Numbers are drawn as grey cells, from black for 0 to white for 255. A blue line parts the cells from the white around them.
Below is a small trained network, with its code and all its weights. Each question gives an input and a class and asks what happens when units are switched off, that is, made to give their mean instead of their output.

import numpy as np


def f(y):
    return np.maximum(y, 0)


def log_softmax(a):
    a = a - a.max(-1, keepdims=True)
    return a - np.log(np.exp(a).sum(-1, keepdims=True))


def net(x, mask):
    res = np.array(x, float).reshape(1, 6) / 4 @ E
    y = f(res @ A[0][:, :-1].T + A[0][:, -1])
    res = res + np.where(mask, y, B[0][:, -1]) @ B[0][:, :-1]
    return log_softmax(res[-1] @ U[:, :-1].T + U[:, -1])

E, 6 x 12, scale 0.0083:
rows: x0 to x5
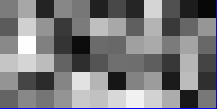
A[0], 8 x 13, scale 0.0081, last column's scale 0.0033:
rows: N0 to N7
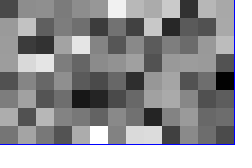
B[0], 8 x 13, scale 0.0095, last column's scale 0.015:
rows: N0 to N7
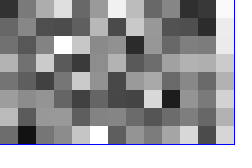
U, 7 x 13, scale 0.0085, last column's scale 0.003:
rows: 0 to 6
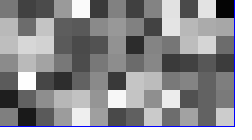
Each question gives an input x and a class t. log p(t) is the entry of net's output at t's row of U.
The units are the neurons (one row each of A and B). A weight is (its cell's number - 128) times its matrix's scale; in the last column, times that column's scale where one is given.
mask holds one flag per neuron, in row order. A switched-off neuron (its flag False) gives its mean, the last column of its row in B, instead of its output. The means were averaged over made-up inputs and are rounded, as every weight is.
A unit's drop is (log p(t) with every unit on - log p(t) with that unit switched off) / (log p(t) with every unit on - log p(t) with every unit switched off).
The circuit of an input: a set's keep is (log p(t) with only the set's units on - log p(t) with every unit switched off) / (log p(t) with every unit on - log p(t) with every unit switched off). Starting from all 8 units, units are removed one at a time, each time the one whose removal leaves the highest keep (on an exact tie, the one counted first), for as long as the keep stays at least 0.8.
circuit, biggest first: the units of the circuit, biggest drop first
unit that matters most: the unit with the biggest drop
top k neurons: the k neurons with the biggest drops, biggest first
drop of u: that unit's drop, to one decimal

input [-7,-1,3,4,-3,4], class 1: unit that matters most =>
N3
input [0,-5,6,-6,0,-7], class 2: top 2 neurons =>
(N7; N1)
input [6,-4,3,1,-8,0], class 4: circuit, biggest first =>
(N4; N2)
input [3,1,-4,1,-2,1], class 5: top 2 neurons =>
(N5; N7)
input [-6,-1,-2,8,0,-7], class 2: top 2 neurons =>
(N7; N0)
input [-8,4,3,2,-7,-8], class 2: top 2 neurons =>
(N7; N0)
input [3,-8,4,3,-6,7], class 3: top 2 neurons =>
(N5; N7)
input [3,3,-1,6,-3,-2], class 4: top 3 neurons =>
(N1; N0; N2)
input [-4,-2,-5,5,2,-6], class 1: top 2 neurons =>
(N5; N6)
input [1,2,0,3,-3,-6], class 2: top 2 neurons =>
(N0; N3)
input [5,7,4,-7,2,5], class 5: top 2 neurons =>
(N0; N5)
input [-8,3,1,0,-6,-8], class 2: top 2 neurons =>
(N7; N0)
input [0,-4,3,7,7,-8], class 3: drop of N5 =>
0.2
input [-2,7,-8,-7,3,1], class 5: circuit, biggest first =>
(N0)
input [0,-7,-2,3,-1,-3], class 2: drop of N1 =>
0.2
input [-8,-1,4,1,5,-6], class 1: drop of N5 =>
0.4
